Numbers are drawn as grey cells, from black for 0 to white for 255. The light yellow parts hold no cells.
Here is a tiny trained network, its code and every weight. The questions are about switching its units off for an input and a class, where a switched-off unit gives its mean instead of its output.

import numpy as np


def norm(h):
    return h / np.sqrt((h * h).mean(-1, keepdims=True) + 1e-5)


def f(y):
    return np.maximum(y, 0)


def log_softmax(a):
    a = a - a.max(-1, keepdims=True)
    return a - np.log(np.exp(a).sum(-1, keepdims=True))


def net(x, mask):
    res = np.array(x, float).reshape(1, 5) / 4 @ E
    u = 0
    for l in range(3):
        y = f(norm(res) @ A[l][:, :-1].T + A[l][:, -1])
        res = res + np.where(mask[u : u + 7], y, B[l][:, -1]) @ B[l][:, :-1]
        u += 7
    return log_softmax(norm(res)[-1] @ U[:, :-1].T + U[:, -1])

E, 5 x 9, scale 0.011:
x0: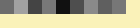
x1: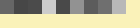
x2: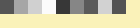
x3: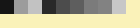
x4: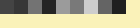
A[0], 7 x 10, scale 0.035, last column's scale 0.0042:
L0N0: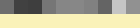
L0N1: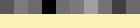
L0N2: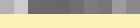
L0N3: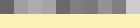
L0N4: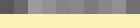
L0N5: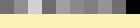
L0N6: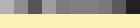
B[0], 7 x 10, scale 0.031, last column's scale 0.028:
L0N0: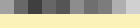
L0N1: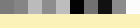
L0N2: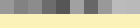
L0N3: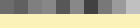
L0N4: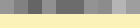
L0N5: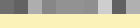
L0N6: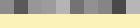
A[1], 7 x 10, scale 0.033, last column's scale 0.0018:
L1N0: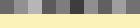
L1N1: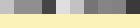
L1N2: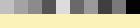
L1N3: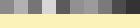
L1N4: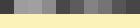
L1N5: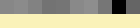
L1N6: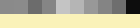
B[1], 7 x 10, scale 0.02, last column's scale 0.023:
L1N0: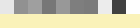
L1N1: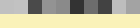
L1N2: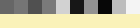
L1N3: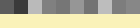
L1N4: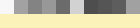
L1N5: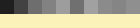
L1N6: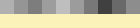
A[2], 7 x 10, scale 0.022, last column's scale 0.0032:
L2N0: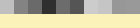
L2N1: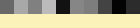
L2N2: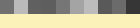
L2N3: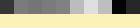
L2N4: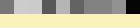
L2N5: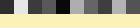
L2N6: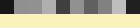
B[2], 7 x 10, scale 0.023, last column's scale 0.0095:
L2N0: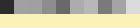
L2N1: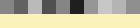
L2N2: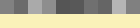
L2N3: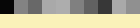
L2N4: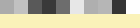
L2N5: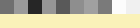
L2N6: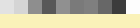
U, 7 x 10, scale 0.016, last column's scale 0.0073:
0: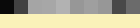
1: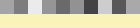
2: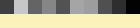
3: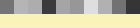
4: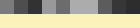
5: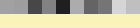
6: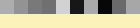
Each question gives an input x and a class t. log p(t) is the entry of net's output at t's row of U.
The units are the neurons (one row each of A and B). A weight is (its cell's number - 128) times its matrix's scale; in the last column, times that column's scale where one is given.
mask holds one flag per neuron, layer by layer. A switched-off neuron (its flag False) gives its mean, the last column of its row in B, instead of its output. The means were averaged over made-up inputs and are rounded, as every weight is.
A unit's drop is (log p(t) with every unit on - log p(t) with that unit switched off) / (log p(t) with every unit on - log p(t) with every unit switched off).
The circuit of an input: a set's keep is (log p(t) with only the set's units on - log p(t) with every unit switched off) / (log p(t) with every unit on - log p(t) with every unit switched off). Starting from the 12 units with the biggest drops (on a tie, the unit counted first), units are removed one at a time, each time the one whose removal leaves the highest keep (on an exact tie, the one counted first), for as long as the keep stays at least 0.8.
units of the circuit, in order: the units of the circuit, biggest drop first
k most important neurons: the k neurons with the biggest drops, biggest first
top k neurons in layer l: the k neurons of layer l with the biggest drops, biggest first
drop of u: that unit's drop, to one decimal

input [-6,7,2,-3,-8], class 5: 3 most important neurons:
L0N1, L0N5, L1N0
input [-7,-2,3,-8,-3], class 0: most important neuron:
L0N1
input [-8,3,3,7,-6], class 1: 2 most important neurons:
L0N5, L0N0
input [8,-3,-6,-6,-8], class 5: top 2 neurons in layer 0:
L0N2, L0N1
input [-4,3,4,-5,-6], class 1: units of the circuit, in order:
L0N1, L0N0
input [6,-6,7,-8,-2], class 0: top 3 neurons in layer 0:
L0N6, L0N1, L0N0
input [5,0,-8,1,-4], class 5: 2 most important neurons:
L0N2, L0N0
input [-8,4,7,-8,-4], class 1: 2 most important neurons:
L0N1, L1N2
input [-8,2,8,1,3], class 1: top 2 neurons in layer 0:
L0N5, L0N3
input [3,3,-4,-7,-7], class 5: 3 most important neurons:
L0N1, L0N2, L1N2
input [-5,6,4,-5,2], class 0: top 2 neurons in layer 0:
L0N1, L0N6
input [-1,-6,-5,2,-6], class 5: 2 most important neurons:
L0N1, L0N2
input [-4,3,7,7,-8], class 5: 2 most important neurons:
L0N1, L1N0
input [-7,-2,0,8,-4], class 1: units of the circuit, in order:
L0N5
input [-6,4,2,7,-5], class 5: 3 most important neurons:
L0N1, L0N6, L1N0
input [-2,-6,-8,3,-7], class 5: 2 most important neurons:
L0N2, L0N1
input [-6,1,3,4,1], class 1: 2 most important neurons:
L0N5, L0N3
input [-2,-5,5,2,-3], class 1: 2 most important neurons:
L0N5, L0N3
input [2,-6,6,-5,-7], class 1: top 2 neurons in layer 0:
L0N6, L0N0
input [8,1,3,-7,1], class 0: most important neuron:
L0N1
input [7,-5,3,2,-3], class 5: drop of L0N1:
0.3
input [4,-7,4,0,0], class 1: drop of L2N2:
0.0
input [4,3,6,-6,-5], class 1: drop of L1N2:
0.1
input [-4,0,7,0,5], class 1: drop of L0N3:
0.5
